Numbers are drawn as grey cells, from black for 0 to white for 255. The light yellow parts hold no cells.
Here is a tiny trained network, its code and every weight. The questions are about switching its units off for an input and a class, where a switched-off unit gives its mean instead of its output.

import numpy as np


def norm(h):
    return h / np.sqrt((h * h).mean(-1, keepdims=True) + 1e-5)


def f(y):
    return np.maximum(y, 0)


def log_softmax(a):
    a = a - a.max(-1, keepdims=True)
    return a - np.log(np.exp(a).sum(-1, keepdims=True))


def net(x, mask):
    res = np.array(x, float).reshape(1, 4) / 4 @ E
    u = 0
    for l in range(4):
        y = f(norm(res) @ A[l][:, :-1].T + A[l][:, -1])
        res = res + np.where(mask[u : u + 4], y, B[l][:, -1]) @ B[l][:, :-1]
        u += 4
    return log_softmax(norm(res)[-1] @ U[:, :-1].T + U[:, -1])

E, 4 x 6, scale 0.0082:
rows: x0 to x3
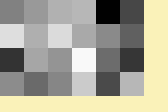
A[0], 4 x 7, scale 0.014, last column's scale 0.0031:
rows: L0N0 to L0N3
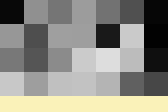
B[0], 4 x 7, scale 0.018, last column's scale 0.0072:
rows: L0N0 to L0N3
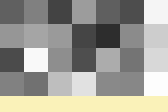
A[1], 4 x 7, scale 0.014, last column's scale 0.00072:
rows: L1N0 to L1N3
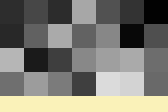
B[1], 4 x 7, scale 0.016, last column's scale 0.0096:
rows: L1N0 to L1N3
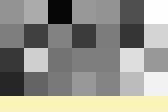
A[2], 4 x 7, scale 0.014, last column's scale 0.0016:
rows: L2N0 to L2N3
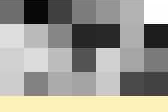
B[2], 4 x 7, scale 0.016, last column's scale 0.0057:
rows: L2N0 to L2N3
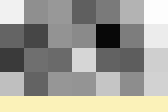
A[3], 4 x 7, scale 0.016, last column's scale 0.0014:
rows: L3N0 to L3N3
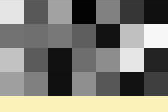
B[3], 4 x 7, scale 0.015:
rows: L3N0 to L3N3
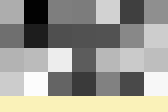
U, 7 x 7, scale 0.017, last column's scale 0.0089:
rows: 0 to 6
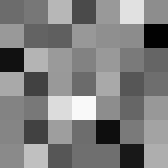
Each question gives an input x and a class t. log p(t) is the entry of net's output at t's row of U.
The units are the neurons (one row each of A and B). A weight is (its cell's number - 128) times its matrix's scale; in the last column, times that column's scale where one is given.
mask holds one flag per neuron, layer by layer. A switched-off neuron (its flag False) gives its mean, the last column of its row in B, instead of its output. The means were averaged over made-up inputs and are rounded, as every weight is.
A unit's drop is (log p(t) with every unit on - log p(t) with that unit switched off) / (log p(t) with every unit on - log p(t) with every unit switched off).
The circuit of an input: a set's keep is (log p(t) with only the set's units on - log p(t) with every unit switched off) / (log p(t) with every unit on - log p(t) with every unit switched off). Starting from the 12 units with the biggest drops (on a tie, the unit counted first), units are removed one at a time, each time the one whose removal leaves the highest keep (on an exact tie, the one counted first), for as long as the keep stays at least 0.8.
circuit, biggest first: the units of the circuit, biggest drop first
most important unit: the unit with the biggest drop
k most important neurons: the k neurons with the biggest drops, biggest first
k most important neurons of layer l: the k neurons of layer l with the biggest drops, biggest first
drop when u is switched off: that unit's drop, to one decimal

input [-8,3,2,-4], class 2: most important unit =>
L0N2
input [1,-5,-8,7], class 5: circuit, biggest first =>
L0N1, L2N1
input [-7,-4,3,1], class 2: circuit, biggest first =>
L0N2, L3N3
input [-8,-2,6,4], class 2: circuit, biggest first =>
L0N2, L3N3
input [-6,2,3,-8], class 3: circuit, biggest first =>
L1N1, L3N0
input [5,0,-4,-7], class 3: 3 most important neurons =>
L0N1, L0N0, L3N0
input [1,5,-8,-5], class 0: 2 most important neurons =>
L0N0, L0N1
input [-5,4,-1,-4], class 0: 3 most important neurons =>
L1N3, L0N1, L0N0
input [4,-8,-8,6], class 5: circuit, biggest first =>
L0N1, L2N1
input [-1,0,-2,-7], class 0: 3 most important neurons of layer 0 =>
L0N0, L0N3, L0N1
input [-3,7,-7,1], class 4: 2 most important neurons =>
L0N3, L2N2
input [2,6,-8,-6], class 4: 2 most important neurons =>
L0N1, L2N2
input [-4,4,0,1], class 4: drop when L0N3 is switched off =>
0.4
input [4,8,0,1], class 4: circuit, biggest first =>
L0N3
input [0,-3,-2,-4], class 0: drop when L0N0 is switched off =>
1.1
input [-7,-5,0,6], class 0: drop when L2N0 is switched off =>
0.1
